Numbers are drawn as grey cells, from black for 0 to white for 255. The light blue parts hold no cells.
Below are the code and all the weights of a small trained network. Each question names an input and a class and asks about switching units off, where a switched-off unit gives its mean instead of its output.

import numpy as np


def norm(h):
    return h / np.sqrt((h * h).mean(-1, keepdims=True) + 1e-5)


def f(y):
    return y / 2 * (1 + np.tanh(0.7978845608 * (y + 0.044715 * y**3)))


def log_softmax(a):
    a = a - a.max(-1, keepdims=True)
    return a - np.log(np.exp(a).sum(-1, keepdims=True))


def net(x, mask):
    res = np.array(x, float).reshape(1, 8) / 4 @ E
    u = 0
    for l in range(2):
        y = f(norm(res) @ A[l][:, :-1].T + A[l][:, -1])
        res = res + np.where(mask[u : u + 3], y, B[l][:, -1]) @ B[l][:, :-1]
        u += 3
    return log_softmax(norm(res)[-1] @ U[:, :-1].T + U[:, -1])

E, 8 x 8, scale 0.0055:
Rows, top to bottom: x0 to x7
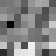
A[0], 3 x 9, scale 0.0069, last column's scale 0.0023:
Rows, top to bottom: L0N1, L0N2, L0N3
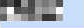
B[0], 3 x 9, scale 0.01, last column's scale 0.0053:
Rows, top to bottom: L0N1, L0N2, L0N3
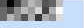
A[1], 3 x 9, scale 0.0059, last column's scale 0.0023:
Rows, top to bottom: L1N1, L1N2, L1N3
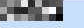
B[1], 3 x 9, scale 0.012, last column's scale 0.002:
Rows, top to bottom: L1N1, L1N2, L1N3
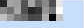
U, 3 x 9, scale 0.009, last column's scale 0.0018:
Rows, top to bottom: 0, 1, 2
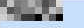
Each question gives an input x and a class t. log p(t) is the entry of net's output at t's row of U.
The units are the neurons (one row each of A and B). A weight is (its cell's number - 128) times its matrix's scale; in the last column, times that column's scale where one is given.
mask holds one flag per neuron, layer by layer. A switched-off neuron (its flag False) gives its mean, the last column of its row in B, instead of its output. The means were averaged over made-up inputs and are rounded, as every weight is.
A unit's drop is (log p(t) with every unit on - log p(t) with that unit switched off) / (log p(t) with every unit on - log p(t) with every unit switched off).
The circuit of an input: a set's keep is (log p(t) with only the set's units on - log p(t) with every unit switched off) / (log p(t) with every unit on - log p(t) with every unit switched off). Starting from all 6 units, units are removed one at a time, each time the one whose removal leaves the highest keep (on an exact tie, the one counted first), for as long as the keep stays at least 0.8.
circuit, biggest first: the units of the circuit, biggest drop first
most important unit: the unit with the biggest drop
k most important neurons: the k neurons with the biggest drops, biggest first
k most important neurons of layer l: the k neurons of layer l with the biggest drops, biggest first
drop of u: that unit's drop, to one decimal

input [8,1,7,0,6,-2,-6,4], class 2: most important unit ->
L0N2
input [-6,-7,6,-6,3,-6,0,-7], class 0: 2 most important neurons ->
L0N2; L1N1
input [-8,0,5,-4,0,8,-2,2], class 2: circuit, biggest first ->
L1N3; L0N3
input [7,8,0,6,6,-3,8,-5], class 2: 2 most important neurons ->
L1N2; L0N2
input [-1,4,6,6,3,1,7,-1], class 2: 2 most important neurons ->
L0N2; L1N2
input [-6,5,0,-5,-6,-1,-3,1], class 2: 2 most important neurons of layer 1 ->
L1N3; L1N1
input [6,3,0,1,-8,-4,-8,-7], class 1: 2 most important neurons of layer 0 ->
L0N1; L0N2
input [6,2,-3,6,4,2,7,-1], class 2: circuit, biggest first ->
L0N2; L1N2
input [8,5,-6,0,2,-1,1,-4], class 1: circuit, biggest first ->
L0N2; L1N1
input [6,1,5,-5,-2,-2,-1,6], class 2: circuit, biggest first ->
L1N3; L0N2
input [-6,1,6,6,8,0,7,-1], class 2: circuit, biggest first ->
L0N2; L1N2
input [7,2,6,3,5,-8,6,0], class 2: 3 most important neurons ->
L0N2; L1N2; L0N1
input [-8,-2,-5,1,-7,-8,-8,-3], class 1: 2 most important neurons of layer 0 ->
L0N1; L0N2
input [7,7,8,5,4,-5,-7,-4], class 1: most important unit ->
L0N1
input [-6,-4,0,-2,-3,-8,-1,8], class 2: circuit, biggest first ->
L0N2; L1N3; L0N1
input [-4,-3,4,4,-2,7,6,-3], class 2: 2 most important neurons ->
L1N2; L0N2
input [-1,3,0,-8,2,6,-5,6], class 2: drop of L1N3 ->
0.3
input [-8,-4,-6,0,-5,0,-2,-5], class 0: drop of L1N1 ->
0.4
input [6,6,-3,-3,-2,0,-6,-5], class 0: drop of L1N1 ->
0.3
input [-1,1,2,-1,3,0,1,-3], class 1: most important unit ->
L0N2
